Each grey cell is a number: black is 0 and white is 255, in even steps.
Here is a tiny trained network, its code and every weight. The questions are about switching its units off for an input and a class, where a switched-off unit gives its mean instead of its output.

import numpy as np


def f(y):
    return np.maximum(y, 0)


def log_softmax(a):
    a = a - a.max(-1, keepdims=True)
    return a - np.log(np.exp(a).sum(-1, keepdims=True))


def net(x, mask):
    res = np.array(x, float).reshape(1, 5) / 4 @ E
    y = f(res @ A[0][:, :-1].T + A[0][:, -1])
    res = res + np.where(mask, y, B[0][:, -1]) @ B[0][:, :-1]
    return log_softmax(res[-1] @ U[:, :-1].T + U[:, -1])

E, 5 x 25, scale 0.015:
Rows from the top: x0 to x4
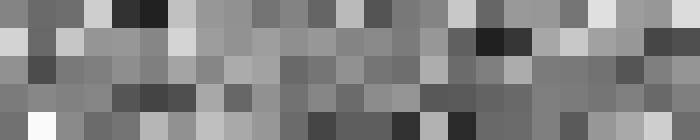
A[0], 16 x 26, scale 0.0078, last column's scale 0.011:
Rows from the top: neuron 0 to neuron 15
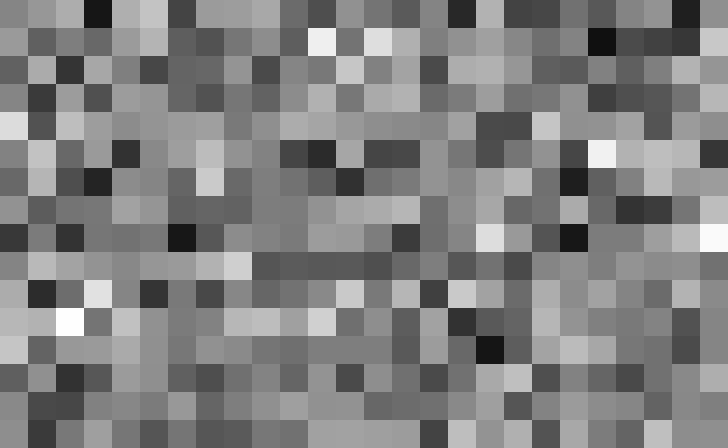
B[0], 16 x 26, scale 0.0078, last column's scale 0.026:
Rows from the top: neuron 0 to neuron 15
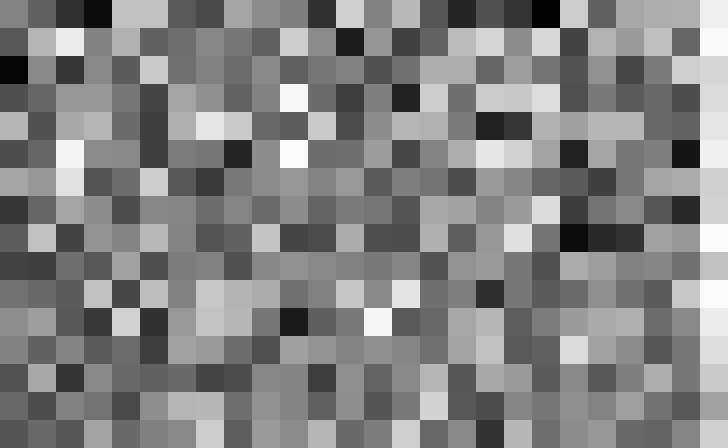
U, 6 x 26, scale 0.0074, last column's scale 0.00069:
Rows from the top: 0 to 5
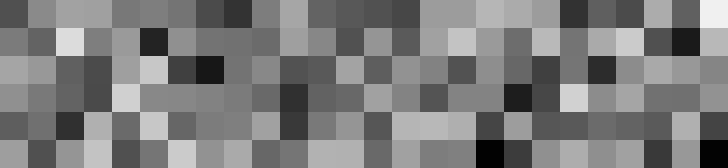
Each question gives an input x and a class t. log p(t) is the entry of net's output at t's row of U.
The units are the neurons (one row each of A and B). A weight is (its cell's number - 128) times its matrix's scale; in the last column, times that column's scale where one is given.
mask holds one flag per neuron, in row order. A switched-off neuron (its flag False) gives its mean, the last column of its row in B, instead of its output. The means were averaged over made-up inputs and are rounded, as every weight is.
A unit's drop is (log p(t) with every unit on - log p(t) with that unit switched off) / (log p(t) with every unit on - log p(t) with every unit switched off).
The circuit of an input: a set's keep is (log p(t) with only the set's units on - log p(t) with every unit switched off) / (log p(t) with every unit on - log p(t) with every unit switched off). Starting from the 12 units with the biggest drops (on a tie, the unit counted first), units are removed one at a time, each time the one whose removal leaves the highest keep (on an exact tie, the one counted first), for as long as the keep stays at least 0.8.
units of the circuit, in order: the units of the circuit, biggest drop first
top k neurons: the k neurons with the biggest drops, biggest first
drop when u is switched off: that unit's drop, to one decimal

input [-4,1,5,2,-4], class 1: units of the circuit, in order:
(neuron 8)
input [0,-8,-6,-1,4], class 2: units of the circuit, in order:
(neuron 1; neuron 6)
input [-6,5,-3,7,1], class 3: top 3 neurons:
(neuron 0; neuron 5; neuron 11)
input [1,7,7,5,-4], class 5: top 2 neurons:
(neuron 5; neuron 10)
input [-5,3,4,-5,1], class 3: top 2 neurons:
(neuron 0; neuron 5)
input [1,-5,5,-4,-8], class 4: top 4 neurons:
(neuron 10; neuron 5; neuron 15; neuron 2)
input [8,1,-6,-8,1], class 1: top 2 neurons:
(neuron 5; neuron 8)
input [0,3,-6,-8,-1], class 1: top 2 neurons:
(neuron 0; neuron 10)
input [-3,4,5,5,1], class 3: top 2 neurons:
(neuron 5; neuron 0)
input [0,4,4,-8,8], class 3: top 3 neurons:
(neuron 0; neuron 1; neuron 3)
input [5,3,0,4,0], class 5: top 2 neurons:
(neuron 1; neuron 3)
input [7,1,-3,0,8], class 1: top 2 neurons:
(neuron 8; neuron 2)
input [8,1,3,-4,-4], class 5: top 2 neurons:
(neuron 8; neuron 4)
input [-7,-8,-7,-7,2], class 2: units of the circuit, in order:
(neuron 0)
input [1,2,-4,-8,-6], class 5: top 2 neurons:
(neuron 10; neuron 5)
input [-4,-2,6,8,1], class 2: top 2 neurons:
(neuron 0; neuron 5)
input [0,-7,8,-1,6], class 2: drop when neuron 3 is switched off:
0.2
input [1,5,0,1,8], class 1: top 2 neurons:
(neuron 5; neuron 10)
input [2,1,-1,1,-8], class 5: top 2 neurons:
(neuron 10; neuron 8)
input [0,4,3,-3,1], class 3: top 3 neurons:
(neuron 5; neuron 1; neuron 3)
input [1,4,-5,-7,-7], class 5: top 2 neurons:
(neuron 10; neuron 5)
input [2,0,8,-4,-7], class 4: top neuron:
(neuron 10)
